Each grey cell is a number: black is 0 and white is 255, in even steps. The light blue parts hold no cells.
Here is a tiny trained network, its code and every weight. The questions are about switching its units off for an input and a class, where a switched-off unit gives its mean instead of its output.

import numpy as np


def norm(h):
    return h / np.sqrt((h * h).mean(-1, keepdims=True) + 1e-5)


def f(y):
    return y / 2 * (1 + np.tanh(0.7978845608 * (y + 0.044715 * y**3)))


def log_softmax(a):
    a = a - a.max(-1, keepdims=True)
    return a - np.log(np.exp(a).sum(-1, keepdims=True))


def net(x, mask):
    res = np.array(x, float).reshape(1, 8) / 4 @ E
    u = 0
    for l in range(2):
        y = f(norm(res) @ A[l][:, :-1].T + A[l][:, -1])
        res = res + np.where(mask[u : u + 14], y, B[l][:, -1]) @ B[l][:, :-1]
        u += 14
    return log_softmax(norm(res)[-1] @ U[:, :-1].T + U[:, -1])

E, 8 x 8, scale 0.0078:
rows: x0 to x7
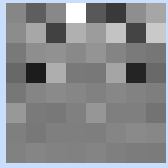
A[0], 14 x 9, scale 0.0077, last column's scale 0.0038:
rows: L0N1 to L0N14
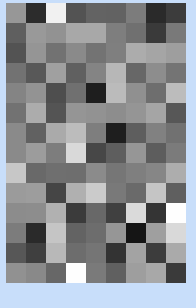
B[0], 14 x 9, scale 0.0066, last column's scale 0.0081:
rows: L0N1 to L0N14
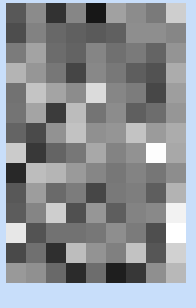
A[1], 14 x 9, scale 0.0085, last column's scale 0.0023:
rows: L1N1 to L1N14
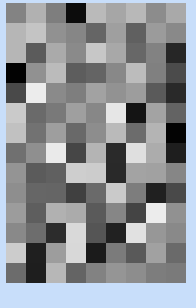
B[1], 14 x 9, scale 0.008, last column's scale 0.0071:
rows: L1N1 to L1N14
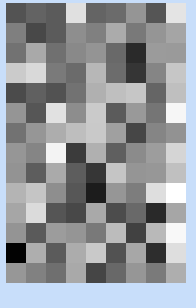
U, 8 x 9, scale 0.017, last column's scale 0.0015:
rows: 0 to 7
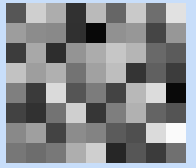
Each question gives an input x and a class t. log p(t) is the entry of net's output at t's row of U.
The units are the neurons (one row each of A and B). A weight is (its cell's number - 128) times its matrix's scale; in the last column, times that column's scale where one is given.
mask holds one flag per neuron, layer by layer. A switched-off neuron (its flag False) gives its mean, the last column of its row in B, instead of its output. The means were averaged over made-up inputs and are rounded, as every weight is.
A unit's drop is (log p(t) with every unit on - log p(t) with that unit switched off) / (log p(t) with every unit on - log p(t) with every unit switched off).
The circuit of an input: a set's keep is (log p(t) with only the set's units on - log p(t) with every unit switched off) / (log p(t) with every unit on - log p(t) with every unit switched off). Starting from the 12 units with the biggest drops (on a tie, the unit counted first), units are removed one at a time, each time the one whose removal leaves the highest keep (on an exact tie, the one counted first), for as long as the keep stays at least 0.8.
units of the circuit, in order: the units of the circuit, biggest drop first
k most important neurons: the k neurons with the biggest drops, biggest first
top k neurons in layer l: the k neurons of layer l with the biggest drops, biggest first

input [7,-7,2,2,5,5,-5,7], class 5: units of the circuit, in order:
L0N1
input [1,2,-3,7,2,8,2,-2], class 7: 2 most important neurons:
L1N13; L1N12
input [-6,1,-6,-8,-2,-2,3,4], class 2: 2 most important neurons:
L1N1; L1N5
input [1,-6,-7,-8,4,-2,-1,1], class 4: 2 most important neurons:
L0N8; L1N13
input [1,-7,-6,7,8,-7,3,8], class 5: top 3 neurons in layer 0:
L0N13; L0N7; L0N14
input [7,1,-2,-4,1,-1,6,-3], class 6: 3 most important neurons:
L0N11; L1N6; L1N11
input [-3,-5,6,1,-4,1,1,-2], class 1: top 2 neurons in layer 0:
L0N1; L0N5
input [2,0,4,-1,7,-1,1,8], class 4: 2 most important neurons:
L0N1; L1N9
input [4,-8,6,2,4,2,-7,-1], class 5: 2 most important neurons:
L0N1; L0N13
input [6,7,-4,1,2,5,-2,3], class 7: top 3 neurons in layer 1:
L1N13; L1N10; L1N11
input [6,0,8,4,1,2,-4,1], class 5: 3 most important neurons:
L0N7; L1N9; L1N4
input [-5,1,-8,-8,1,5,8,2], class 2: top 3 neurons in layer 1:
L1N1; L1N5; L1N6
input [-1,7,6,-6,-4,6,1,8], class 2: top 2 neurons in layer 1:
L1N5; L1N10
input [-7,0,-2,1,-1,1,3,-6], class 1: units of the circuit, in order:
L1N10
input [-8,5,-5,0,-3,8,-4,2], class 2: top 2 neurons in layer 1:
L1N1; L1N8
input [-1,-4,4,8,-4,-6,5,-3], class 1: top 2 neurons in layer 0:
L0N4; L0N8
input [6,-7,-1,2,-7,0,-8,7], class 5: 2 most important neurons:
L0N1; L0N13
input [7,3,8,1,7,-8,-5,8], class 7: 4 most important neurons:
L1N13; L1N11; L1N10; L0N13
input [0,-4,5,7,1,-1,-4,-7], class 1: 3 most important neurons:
L1N10; L1N1; L0N4
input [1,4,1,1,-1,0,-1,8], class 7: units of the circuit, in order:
L1N10
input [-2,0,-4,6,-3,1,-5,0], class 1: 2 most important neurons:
L0N1; L1N10
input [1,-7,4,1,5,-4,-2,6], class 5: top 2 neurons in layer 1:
L1N10; L1N6
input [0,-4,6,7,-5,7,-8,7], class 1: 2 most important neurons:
L1N10; L1N1
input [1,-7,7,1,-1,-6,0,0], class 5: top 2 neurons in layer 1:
L1N10; L1N6
